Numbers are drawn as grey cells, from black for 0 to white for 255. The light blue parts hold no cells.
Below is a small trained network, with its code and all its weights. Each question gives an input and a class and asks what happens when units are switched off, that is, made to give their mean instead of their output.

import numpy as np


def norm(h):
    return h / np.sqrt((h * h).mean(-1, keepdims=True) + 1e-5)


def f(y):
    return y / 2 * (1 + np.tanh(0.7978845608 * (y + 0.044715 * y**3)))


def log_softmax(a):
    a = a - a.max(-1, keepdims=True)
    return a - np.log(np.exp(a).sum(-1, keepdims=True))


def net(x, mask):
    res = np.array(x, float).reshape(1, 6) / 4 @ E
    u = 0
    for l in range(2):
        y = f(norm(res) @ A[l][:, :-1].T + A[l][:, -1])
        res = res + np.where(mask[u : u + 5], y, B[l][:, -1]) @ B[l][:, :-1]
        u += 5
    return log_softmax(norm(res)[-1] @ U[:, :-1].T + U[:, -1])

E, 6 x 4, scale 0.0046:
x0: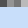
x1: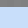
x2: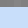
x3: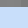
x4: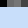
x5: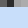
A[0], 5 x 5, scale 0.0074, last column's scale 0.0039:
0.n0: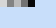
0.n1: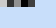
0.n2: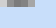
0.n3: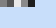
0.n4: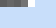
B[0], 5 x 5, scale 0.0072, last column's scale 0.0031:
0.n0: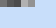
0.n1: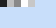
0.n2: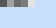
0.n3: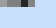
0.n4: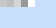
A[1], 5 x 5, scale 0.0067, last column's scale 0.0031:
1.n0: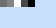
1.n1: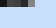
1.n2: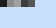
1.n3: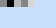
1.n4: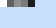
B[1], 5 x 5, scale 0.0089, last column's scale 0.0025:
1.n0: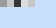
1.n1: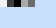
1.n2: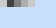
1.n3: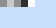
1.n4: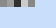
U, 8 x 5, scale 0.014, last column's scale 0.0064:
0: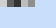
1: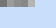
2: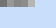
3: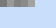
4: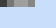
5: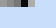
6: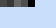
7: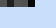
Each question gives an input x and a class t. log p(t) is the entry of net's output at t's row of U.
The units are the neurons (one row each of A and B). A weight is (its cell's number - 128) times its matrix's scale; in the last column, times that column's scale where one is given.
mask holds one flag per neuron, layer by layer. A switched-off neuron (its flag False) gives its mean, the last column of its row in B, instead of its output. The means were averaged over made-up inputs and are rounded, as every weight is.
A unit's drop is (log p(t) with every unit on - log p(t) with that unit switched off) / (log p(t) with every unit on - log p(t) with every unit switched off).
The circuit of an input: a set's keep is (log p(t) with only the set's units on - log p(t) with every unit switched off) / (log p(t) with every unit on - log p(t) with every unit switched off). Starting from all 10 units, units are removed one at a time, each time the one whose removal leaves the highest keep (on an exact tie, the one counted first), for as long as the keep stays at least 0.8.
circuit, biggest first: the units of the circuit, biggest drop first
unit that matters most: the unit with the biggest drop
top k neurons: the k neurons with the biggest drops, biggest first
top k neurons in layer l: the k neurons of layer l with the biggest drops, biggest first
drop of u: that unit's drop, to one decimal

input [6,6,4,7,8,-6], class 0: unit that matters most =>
1.n1
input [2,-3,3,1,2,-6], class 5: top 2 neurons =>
(0.n1, 1.n0)
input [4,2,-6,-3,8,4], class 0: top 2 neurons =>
(1.n1, 0.n1)
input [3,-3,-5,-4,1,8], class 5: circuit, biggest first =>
(1.n3, 0.n1)
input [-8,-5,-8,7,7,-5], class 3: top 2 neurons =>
(0.n4, 0.n1)
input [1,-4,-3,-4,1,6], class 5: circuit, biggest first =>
(1.n3, 0.n1)
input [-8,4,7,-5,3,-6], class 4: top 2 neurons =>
(0.n1, 1.n3)
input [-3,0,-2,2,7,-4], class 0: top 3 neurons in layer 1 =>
(1.n2, 1.n1, 1.n3)
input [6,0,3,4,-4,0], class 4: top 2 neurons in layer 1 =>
(1.n3, 1.n0)
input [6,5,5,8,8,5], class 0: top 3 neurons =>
(1.n1, 0.n1, 1.n2)
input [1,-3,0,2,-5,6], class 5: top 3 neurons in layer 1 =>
(1.n3, 1.n0, 1.n2)
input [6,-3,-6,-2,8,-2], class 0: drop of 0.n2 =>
0.0
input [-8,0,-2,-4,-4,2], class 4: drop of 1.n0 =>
0.1
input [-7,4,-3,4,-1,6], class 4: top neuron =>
(0.n1)
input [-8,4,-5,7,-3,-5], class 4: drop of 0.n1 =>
0.8
